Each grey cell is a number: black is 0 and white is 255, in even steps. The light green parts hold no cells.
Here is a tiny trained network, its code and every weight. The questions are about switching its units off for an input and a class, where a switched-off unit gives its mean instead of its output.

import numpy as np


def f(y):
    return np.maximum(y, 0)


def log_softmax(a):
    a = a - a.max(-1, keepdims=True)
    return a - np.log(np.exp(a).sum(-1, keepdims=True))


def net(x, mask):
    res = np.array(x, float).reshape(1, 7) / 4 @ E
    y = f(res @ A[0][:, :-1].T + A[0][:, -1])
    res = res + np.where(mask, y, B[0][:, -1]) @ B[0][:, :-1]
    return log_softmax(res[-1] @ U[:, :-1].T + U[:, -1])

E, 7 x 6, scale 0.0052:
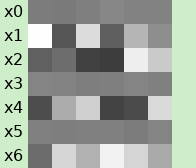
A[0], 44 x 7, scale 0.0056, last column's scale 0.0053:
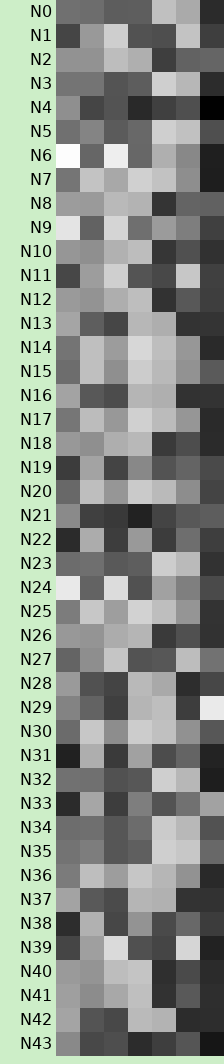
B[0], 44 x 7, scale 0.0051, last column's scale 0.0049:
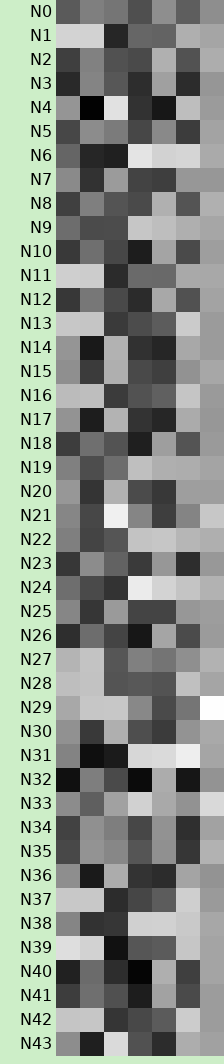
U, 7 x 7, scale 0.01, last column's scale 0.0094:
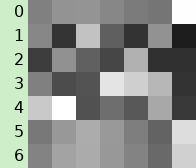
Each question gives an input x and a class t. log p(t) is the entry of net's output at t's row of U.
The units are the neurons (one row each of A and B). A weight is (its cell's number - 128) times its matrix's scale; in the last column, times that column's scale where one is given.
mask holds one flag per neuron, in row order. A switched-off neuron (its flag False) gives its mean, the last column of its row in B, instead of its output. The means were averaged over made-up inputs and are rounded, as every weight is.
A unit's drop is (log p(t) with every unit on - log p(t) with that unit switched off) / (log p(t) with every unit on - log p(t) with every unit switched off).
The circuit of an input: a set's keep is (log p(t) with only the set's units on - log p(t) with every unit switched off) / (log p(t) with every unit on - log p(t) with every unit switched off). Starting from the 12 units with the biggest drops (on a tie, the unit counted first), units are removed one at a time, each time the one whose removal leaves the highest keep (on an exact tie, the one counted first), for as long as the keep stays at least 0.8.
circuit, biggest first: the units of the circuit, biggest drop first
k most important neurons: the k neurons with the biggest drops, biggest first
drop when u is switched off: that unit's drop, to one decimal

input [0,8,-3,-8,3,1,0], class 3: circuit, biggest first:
[N6, N24]
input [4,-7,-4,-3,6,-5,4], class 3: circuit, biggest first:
[N31, N38, N22]
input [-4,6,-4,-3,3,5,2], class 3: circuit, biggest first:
[N6, N24, N9]
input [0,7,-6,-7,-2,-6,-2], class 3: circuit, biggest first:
[N6, N24]
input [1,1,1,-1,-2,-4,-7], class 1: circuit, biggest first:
[N4, N21]
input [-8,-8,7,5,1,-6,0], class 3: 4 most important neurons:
[N31, N33, N38, N22]
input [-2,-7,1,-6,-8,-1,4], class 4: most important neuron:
[N29]
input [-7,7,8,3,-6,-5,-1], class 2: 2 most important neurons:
[N32, N3]
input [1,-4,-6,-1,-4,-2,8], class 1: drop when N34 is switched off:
0.0
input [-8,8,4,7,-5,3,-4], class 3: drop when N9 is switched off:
0.2
